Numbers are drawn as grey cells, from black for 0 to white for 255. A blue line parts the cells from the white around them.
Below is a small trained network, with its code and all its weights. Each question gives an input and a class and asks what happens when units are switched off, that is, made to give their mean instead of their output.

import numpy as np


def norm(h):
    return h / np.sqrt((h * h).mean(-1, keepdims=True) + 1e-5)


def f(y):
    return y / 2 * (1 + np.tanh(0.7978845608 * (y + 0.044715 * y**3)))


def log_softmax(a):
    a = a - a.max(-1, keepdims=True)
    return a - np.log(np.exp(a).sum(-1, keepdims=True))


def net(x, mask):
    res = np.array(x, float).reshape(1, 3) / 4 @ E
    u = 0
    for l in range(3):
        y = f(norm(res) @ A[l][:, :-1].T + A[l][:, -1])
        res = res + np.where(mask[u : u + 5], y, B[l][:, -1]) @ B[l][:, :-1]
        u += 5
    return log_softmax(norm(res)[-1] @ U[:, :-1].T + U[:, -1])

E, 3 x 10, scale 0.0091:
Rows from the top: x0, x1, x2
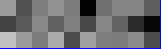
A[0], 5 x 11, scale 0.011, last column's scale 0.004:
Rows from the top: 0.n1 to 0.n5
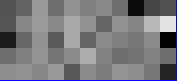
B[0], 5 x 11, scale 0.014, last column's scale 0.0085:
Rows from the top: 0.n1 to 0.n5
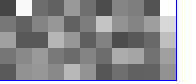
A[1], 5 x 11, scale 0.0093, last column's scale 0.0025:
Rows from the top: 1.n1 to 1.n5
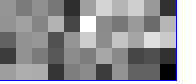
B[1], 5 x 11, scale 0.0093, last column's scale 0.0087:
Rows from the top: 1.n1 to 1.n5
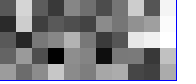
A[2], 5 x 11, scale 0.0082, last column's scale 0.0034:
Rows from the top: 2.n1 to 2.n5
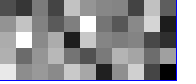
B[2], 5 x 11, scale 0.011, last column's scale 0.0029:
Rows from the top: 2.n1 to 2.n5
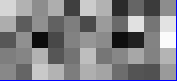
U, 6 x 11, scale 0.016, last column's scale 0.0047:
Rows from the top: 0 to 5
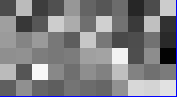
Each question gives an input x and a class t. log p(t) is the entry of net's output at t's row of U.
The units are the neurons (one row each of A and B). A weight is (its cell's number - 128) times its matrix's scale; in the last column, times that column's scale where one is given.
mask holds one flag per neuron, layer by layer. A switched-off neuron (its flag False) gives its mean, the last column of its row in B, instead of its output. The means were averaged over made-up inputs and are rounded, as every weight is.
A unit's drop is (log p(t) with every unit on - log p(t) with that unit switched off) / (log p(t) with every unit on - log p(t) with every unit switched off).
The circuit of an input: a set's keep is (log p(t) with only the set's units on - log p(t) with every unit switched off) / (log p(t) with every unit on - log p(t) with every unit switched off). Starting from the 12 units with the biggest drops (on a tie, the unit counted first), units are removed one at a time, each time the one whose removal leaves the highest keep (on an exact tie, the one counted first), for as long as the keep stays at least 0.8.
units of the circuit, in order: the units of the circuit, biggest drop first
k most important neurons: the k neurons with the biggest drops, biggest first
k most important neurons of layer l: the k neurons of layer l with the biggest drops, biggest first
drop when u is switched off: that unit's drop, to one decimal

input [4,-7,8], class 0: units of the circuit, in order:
(1.n3)
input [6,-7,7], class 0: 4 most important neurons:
(1.n3, 2.n3, 0.n3, 0.n2)
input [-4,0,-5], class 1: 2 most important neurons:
(0.n3, 0.n1)
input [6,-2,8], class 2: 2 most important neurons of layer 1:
(1.n3, 1.n2)
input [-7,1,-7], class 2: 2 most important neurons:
(0.n3, 2.n1)
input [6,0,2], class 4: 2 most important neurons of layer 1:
(1.n2, 1.n3)
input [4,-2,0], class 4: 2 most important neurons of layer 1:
(1.n2, 1.n3)
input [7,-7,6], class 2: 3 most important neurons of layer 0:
(0.n2, 0.n1, 0.n5)
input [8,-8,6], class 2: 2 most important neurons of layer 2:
(2.n5, 2.n3)
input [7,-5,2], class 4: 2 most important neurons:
(1.n2, 0.n1)
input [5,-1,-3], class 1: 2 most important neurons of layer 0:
(0.n1, 0.n4)
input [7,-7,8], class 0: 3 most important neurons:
(1.n3, 2.n3, 0.n3)
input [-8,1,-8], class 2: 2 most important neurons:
(0.n3, 2.n1)
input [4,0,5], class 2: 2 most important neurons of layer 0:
(0.n1, 0.n3)
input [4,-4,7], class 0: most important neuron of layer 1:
(1.n3)
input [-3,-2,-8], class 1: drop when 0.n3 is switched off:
0.6
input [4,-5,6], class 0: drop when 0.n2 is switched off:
0.1
